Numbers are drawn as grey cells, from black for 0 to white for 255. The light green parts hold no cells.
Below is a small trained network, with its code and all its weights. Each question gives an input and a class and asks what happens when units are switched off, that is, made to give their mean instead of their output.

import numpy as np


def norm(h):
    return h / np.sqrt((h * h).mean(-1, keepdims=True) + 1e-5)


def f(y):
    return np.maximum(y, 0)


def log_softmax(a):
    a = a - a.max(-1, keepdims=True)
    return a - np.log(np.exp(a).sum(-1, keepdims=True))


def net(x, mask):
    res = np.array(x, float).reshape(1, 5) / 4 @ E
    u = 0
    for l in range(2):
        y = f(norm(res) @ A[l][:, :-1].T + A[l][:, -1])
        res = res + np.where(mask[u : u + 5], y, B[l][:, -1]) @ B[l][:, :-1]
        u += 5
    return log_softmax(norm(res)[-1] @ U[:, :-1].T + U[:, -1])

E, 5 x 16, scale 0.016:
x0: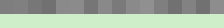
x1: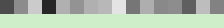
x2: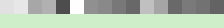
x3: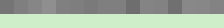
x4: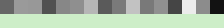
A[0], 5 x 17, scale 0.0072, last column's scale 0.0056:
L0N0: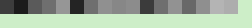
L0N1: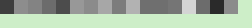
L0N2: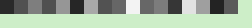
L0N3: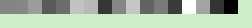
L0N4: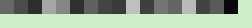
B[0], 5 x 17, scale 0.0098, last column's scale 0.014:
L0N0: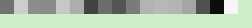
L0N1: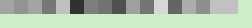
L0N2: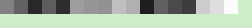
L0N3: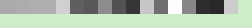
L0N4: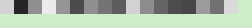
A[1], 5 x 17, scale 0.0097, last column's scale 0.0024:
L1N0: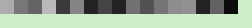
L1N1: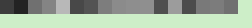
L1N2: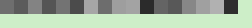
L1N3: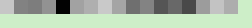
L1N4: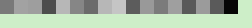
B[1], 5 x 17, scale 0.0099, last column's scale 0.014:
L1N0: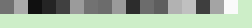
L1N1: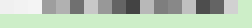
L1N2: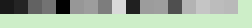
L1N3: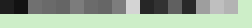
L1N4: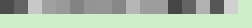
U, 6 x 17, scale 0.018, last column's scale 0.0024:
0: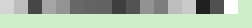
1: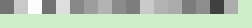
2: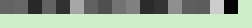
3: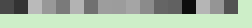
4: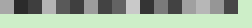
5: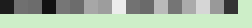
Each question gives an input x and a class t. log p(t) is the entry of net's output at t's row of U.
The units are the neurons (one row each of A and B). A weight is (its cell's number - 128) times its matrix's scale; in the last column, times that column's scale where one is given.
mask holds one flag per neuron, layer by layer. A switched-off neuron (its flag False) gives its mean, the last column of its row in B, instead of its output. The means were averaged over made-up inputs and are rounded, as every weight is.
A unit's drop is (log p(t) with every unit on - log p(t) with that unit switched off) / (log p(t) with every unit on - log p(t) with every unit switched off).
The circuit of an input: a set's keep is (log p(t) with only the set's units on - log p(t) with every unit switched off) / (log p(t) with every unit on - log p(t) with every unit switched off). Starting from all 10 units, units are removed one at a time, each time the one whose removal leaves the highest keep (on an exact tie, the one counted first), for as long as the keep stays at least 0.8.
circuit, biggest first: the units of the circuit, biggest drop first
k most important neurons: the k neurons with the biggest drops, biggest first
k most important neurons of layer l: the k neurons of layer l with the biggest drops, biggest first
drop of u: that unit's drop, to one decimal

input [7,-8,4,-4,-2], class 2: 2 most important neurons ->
(L0N0; L0N3)
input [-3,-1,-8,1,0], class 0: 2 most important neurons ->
(L0N0; L1N1)
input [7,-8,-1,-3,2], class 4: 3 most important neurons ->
(L0N4; L0N0; L0N3)
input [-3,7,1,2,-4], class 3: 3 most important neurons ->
(L0N0; L0N3; L1N3)
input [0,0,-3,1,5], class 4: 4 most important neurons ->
(L0N2; L0N4; L1N0; L0N3)
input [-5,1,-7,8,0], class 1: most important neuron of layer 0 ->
(L0N0)
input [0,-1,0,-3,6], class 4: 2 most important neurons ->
(L0N2; L0N0)
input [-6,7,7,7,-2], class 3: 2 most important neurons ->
(L0N0; L1N3)
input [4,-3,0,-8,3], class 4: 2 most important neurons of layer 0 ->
(L0N2; L0N0)
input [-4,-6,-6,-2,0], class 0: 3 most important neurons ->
(L0N0; L1N1; L1N0)
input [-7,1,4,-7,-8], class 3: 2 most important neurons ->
(L1N0; L0N2)
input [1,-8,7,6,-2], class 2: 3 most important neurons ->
(L0N0; L0N3; L1N3)
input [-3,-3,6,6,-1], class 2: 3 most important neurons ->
(L0N0; L0N3; L1N3)
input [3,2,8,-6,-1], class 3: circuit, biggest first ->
(L1N3)
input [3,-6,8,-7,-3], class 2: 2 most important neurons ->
(L0N0; L1N3)
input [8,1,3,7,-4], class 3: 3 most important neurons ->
(L0N0; L1N0; L0N2)
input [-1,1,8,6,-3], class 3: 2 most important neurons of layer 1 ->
(L1N0; L1N3)
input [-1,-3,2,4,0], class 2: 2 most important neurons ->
(L0N0; L0N3)
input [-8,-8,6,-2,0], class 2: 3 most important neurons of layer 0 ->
(L0N0; L0N3; L0N1)
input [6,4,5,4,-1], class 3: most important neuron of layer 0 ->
(L0N0)
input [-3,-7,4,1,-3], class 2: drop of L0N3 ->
0.1
